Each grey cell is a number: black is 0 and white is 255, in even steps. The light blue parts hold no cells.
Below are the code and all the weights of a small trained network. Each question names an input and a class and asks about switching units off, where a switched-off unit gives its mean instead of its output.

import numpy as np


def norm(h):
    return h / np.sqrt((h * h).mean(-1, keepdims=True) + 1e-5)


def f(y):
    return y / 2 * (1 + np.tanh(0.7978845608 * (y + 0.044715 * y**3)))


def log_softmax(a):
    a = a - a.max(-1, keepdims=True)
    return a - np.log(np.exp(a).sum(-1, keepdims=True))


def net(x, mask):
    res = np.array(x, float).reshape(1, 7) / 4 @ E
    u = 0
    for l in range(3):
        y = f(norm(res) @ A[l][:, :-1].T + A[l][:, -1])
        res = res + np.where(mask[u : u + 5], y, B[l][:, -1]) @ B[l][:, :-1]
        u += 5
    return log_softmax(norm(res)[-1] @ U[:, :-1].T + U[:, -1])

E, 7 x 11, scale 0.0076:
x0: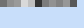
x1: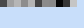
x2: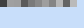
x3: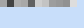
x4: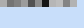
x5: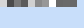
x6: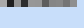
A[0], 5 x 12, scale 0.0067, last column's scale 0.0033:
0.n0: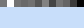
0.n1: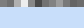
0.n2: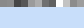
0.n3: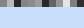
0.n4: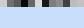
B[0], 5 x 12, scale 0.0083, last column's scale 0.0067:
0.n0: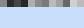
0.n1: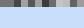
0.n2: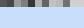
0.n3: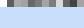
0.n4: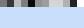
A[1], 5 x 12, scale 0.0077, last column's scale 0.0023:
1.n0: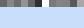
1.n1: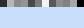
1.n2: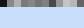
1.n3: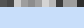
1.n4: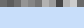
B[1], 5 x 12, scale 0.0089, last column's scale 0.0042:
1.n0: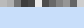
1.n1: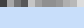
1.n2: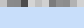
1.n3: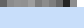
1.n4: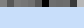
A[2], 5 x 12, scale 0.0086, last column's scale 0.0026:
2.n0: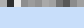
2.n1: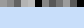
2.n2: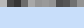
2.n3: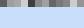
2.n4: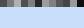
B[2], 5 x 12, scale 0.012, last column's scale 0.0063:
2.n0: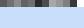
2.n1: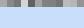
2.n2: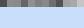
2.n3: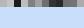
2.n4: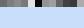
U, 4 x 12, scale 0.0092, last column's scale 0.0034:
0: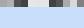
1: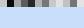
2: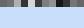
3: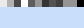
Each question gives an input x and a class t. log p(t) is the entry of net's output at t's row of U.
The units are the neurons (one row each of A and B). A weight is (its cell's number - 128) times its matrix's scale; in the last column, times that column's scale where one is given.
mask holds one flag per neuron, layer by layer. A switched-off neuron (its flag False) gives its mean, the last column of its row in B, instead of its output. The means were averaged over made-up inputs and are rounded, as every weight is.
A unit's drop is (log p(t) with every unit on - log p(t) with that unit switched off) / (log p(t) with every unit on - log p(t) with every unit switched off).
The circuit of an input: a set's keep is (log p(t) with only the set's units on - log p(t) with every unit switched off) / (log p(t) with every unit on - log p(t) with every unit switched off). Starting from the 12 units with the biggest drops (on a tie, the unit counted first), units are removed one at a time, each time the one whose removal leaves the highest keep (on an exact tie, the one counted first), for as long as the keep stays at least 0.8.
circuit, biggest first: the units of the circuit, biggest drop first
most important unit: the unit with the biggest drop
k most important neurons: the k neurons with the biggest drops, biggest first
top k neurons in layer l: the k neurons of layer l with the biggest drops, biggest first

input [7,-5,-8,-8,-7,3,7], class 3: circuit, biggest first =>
2.n1, 0.n4
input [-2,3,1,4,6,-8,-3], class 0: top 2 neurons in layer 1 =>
1.n2, 1.n1
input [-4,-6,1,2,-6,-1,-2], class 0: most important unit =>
0.n4
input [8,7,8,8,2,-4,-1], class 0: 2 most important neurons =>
1.n1, 1.n2
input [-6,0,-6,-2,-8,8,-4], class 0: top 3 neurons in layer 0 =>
0.n2, 0.n4, 0.n0
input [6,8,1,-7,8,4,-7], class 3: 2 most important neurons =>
2.n1, 0.n1
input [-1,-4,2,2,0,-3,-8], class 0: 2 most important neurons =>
0.n4, 1.n1
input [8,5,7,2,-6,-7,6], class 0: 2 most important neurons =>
1.n2, 1.n1
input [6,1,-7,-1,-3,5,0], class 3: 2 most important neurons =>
2.n1, 0.n4
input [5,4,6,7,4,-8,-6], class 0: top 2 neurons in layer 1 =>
1.n2, 1.n1
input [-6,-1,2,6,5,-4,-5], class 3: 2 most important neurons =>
2.n3, 0.n0
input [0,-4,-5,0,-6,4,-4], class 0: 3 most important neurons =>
0.n4, 2.n0, 2.n2
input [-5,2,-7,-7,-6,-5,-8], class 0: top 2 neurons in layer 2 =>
2.n0, 2.n4
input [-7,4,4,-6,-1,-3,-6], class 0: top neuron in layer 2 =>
2.n0
